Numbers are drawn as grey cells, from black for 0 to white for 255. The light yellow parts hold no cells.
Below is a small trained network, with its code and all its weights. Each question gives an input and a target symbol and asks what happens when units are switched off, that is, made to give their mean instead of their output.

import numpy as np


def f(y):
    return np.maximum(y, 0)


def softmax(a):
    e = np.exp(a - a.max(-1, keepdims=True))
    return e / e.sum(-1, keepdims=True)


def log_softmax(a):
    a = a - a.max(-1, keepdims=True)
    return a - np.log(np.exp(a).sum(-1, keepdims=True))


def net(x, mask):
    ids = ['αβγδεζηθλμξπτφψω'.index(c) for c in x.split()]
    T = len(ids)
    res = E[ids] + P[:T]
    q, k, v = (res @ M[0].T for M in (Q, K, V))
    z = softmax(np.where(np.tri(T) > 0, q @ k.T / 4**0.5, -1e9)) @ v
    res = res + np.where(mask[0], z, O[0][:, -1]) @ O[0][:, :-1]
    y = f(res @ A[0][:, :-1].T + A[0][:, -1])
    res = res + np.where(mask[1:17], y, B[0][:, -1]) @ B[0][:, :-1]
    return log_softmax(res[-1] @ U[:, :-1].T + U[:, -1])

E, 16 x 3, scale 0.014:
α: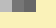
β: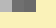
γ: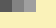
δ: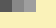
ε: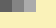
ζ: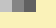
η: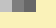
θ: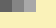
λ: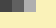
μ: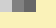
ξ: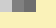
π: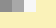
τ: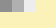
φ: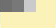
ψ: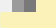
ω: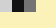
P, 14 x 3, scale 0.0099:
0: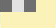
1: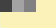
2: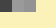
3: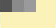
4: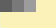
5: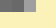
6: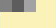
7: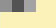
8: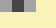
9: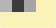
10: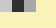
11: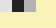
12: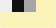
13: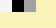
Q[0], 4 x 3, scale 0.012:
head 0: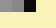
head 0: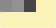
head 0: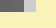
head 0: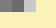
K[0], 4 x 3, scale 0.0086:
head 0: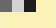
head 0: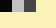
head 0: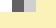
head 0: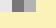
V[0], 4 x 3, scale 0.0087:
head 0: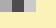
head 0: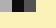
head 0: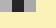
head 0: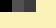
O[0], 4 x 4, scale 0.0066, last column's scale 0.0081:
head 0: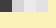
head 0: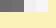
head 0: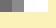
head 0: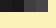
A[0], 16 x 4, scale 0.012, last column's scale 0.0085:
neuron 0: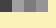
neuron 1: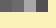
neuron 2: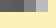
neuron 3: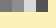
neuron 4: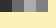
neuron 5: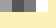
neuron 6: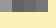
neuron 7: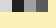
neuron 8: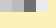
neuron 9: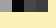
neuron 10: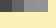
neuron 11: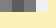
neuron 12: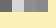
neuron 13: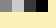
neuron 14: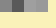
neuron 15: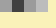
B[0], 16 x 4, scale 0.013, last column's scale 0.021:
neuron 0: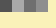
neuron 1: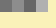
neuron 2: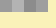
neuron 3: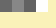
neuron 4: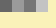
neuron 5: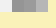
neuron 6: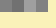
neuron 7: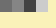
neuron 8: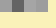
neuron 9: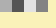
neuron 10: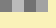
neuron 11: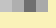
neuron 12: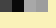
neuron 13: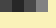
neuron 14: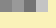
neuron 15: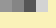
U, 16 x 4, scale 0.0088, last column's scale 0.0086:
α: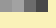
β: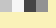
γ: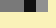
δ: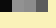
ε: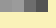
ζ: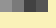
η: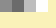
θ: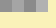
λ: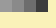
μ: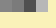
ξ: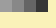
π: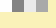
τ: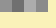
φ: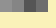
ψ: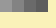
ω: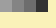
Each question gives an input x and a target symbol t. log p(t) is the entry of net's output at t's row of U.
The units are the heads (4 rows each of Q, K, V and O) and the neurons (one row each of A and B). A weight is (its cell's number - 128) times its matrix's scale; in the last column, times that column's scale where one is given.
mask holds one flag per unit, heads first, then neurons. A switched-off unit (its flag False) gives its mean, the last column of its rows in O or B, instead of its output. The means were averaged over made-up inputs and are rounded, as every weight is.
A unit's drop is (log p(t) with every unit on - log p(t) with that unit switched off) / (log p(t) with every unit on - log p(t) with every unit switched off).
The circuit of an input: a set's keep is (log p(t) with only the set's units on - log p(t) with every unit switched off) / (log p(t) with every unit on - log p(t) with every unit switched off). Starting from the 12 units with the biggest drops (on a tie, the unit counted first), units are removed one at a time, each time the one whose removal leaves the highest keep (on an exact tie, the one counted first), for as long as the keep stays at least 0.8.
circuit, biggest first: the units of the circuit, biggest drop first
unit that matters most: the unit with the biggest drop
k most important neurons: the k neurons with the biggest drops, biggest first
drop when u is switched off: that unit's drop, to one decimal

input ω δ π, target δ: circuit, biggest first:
neuron 5; neuron 12
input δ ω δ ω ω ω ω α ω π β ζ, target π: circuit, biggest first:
neuron 8; neuron 4
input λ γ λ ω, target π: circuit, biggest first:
head 0; neuron 9; neuron 3
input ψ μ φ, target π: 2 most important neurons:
neuron 7; neuron 3
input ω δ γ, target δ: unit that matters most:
neuron 5
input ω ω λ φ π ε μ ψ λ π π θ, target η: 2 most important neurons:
neuron 12; neuron 5
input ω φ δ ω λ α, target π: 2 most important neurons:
neuron 3; neuron 7
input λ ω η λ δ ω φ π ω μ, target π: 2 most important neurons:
neuron 3; neuron 8
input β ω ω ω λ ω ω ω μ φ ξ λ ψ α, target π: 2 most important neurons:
neuron 8; neuron 4
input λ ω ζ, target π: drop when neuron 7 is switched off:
0.3
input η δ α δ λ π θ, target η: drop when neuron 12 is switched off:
0.2
